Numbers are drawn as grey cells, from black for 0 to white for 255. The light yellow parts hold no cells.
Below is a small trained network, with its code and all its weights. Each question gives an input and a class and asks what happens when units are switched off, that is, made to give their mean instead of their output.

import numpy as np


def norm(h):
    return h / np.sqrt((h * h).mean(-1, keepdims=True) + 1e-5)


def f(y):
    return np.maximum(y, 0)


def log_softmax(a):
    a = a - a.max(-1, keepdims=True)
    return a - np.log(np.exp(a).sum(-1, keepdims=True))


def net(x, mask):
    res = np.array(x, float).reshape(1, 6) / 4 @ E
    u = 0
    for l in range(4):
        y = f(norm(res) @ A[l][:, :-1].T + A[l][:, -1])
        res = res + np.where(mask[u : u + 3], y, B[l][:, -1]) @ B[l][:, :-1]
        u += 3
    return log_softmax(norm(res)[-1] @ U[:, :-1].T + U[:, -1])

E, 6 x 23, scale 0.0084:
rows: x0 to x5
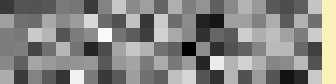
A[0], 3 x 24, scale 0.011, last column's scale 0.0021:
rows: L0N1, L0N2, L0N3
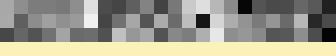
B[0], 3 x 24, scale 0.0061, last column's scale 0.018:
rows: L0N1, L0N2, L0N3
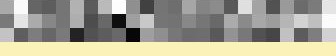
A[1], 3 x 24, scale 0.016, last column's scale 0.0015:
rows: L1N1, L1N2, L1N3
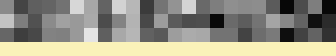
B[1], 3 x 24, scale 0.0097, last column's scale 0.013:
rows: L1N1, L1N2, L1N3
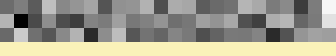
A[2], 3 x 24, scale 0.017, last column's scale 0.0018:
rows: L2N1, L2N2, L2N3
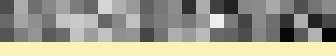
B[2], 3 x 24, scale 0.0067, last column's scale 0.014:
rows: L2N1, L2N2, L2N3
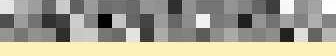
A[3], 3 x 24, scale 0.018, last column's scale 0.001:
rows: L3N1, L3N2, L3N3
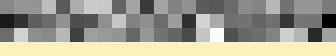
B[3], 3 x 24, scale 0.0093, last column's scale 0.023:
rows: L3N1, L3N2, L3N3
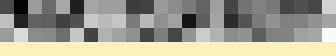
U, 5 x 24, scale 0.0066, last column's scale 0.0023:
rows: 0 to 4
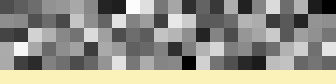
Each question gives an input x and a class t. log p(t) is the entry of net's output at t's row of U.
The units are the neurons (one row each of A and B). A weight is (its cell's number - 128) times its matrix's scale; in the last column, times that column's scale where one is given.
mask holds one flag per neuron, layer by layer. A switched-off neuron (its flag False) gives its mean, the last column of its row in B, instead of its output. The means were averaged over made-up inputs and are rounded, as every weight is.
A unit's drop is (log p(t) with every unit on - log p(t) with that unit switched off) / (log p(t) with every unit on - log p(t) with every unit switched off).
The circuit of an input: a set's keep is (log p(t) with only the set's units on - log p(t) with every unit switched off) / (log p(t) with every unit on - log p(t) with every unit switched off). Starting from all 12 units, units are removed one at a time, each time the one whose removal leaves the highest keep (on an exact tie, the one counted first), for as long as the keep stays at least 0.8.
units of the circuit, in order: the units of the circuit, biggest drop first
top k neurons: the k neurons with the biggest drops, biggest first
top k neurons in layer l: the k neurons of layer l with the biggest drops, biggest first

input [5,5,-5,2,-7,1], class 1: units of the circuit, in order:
[L0N2; L1N1]
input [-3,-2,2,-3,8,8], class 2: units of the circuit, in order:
[L3N3; L3N1; L0N3]
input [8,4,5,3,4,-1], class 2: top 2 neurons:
[L0N1; L3N3]
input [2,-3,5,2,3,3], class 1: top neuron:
[L0N2]
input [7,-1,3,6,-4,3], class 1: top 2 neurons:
[L0N3; L0N2]
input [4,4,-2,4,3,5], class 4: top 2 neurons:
[L1N2; L0N1]
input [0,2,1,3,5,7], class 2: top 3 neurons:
[L0N2; L0N3; L3N1]
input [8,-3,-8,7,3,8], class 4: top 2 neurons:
[L0N3; L3N2]
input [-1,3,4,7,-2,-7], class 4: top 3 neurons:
[L1N2; L0N2; L0N1]
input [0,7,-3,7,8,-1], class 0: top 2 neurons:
[L0N2; L3N3]
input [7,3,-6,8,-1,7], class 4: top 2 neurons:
[L1N2; L3N2]
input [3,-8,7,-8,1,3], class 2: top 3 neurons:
[L2N3; L3N1; L0N1]
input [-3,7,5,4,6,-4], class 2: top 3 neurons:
[L0N2; L3N1; L2N1]
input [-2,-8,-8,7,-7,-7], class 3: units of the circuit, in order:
[L3N3]
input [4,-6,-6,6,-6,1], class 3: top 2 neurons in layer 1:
[L1N2; L1N1]
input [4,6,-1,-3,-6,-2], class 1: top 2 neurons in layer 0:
[L0N3; L0N2]
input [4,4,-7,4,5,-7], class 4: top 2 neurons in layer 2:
[L2N1; L2N3]
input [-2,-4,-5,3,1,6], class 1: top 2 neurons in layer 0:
[L0N1; L0N2]
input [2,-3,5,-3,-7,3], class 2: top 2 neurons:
[L2N3; L3N1]
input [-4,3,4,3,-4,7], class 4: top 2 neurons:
[L1N2; L0N1]
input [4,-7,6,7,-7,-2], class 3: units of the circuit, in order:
[L2N1]
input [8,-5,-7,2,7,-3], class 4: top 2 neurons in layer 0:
[L0N2; L0N1]
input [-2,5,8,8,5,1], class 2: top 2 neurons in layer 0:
[L0N2; L0N3]
